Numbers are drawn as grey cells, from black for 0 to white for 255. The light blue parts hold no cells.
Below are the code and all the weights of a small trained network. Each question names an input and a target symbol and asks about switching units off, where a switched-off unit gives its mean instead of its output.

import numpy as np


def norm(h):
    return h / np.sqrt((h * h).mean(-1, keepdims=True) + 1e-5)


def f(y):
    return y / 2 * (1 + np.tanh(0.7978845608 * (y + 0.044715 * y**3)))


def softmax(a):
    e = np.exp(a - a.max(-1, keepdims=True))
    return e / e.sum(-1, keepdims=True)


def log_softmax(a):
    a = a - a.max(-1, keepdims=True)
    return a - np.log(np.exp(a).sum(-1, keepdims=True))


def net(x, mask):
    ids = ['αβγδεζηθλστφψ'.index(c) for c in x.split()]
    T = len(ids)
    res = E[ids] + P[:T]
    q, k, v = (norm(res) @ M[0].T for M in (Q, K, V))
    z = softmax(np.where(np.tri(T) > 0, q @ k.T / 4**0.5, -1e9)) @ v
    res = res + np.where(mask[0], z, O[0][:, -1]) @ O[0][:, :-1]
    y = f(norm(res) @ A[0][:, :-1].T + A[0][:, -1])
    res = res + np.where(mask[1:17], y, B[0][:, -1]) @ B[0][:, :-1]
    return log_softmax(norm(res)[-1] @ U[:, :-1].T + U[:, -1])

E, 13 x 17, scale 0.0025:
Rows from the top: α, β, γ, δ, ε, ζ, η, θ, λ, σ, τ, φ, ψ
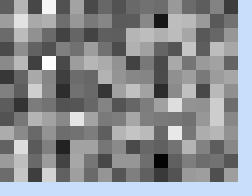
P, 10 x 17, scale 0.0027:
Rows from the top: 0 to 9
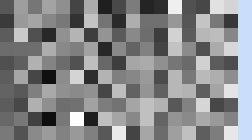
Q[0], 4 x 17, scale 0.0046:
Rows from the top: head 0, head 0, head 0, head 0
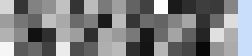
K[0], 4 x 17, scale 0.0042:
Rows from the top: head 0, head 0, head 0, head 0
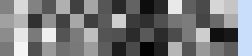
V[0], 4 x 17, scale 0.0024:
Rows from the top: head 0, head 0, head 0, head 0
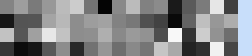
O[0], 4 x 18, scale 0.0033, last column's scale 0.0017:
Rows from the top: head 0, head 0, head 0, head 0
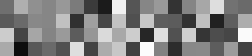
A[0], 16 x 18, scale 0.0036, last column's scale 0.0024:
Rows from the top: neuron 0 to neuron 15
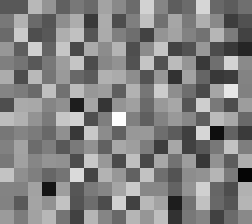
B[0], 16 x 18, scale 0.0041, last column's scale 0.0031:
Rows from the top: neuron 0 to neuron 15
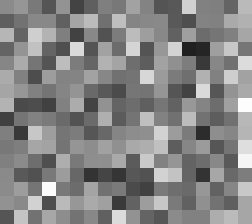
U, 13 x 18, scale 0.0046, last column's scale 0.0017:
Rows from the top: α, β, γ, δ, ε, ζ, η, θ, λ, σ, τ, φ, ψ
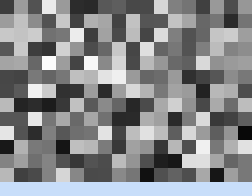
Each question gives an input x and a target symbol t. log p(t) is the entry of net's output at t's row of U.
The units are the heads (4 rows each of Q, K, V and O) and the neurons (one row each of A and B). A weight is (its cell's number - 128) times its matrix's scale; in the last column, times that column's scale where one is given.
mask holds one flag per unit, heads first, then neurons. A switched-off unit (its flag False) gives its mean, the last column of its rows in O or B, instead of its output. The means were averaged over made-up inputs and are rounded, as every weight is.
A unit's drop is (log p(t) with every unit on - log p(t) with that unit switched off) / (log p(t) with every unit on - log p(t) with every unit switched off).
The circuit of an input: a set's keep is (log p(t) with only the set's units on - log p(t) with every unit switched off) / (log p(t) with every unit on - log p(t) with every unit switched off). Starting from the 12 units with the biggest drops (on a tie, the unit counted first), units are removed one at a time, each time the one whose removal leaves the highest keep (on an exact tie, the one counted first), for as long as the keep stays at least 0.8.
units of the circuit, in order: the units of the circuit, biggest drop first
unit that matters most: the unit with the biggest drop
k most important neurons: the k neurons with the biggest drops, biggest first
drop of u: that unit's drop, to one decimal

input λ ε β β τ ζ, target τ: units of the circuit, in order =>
[head 0]
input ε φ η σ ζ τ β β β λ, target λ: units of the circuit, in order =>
[neuron 8; neuron 6]
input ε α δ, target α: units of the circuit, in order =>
[head 0; neuron 12; neuron 13]
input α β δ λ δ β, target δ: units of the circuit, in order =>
[head 0; neuron 4]
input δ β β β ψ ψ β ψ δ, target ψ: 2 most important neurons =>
[neuron 7; neuron 13]
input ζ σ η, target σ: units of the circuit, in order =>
[head 0; neuron 5]
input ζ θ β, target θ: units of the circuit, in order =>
[head 0; neuron 12]
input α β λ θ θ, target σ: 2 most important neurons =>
[neuron 0; neuron 5]
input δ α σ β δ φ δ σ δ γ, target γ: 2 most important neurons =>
[neuron 4; neuron 6]
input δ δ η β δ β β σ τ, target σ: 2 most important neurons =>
[neuron 5; neuron 2]
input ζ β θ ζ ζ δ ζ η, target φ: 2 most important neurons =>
[neuron 7; neuron 15]
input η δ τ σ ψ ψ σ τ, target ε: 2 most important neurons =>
[neuron 5; neuron 15]
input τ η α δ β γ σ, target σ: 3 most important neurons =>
[neuron 8; neuron 6; neuron 15]
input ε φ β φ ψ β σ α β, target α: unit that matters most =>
neuron 12
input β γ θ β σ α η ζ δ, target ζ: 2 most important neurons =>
[neuron 1; neuron 4]
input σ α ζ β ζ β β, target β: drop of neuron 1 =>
0.2
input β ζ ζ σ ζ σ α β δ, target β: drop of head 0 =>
1.2
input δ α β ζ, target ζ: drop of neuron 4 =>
0.3
